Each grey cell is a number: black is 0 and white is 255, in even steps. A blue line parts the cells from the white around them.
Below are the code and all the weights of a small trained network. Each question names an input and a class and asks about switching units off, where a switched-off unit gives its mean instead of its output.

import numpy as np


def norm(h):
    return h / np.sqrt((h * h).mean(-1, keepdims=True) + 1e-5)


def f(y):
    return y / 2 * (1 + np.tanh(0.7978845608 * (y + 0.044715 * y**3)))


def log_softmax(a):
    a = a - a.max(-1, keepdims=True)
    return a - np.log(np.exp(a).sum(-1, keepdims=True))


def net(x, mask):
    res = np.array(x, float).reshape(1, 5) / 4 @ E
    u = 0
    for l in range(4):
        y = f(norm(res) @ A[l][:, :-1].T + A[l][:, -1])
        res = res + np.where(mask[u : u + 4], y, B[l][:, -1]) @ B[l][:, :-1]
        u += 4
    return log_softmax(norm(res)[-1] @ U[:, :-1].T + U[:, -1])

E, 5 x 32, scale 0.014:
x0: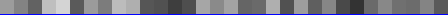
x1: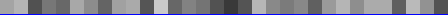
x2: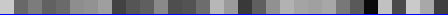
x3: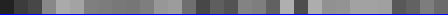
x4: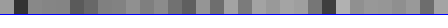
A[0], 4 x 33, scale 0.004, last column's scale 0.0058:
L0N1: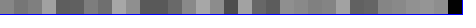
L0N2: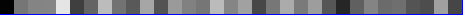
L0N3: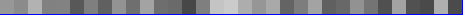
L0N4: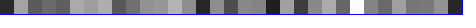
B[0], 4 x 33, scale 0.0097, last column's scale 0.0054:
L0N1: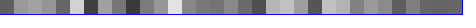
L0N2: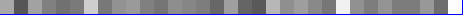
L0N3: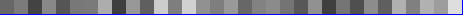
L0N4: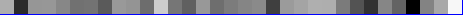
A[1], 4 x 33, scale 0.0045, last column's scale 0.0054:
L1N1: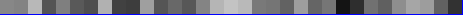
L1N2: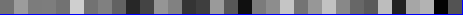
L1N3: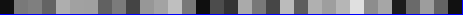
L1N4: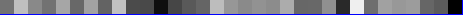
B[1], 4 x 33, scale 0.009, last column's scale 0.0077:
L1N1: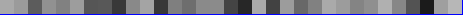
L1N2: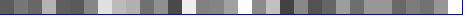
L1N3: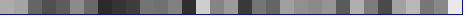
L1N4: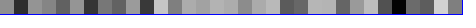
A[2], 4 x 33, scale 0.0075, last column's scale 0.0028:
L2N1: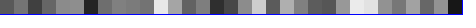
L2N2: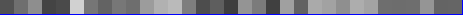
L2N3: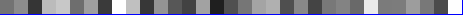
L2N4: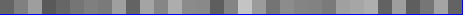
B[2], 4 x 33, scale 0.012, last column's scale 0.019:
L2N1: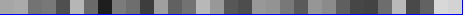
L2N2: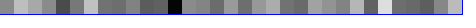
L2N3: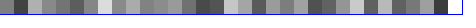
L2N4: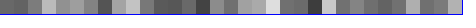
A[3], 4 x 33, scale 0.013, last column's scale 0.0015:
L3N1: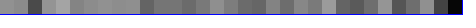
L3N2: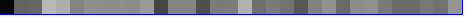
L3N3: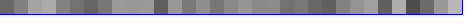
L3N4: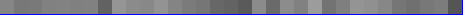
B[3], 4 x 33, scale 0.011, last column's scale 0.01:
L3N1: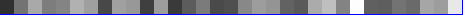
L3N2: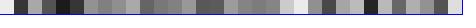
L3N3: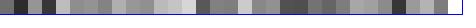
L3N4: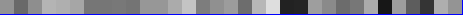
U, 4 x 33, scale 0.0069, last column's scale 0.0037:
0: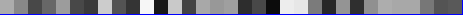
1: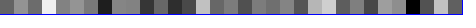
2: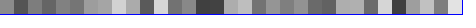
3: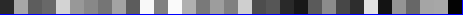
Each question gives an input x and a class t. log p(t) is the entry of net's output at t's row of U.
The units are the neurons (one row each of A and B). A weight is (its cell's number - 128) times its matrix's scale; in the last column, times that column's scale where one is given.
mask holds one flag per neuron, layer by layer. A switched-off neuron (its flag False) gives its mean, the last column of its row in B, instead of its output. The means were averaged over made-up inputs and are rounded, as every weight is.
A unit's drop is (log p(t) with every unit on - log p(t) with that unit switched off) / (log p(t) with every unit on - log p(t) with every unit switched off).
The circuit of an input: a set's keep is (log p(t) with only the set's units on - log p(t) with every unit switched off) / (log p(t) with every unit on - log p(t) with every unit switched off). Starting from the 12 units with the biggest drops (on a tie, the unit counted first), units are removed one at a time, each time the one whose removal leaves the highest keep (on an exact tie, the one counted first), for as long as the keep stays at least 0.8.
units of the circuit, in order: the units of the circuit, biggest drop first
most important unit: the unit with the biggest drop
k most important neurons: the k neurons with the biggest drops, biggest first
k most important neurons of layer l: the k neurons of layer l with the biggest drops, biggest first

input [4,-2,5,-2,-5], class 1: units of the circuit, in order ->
[L2N3]
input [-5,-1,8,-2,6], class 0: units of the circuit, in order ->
[L3N1 L3N3 L2N3 L2N2]
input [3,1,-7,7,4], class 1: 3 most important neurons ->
[L2N1 L1N2 L1N3]
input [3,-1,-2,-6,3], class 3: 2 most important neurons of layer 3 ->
[L3N2 L3N1]
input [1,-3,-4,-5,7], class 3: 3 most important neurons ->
[L0N3 L2N3 L1N2]
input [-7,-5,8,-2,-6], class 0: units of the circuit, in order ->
[L3N1 L2N1 L2N3 L3N3]
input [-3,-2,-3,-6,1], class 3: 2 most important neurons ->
[L2N3 L0N3]
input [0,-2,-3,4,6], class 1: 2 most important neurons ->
[L2N1 L1N2]
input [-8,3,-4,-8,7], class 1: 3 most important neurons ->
[L2N1 L2N3 L1N2]
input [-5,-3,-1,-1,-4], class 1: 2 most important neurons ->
[L2N3 L1N2]
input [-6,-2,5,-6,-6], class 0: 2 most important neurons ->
[L3N1 L2N1]
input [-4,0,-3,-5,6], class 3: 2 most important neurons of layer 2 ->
[L2N3 L2N2]
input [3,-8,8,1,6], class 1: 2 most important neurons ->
[L2N3 L3N1]
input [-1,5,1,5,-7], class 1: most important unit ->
L1N3
